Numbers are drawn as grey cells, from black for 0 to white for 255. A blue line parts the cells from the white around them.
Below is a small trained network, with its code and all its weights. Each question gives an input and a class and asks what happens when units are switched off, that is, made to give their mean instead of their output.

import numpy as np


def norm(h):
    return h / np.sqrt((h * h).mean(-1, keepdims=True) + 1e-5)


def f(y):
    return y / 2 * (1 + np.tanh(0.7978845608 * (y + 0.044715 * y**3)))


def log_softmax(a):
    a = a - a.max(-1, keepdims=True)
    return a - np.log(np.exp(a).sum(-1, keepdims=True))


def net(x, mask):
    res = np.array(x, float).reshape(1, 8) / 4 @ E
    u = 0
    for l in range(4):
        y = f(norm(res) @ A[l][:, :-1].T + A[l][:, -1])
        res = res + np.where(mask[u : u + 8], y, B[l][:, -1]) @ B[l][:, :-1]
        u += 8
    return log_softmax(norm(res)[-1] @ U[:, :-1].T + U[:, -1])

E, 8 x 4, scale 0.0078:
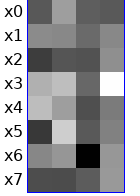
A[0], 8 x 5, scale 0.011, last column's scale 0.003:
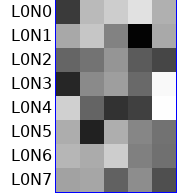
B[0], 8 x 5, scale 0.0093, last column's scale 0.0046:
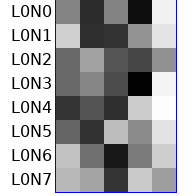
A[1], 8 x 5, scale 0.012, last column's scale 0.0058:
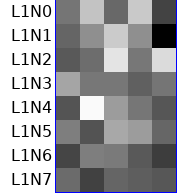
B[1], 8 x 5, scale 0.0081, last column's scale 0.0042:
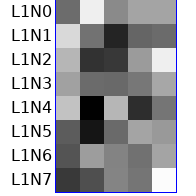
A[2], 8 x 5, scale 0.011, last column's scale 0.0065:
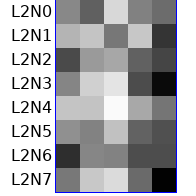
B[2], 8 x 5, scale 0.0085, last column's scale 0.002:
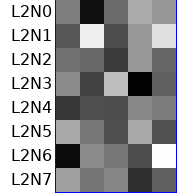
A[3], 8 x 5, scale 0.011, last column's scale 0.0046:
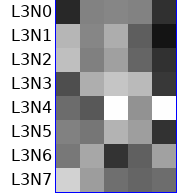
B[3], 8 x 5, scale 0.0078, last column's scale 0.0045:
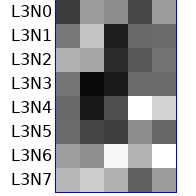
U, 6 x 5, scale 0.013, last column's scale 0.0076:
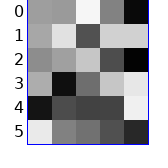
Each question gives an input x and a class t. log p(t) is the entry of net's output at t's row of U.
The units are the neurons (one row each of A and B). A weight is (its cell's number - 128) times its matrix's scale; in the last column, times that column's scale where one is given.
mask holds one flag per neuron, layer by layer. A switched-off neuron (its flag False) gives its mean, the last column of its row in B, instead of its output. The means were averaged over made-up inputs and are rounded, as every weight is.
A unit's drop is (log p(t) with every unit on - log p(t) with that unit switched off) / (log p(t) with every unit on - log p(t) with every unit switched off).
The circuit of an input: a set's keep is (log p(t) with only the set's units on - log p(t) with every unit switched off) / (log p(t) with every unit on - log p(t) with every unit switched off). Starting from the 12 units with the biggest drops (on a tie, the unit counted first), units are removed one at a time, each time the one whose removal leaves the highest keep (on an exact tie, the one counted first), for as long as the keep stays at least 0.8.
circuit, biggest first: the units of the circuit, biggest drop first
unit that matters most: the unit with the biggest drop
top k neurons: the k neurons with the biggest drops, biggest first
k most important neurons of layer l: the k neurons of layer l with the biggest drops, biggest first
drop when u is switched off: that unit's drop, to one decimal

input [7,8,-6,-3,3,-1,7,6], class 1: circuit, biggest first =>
[L0N0 L0N5 L3N6]
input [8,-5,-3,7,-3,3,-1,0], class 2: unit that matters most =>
L0N4
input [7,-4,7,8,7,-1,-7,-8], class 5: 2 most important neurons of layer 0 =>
[L0N0 L0N6]
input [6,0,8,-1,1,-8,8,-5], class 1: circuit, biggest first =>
[L0N0 L0N3 L0N5]
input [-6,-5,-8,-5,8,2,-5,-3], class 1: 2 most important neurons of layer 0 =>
[L0N6 L0N0]
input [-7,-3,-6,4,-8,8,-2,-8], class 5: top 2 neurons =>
[L0N0 L0N6]
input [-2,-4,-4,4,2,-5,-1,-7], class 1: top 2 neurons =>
[L0N6 L0N0]
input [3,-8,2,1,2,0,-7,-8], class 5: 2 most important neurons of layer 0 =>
[L0N6 L0N4]
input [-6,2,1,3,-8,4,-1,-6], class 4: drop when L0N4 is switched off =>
-0.1
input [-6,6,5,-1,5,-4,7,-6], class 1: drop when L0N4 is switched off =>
-0.1
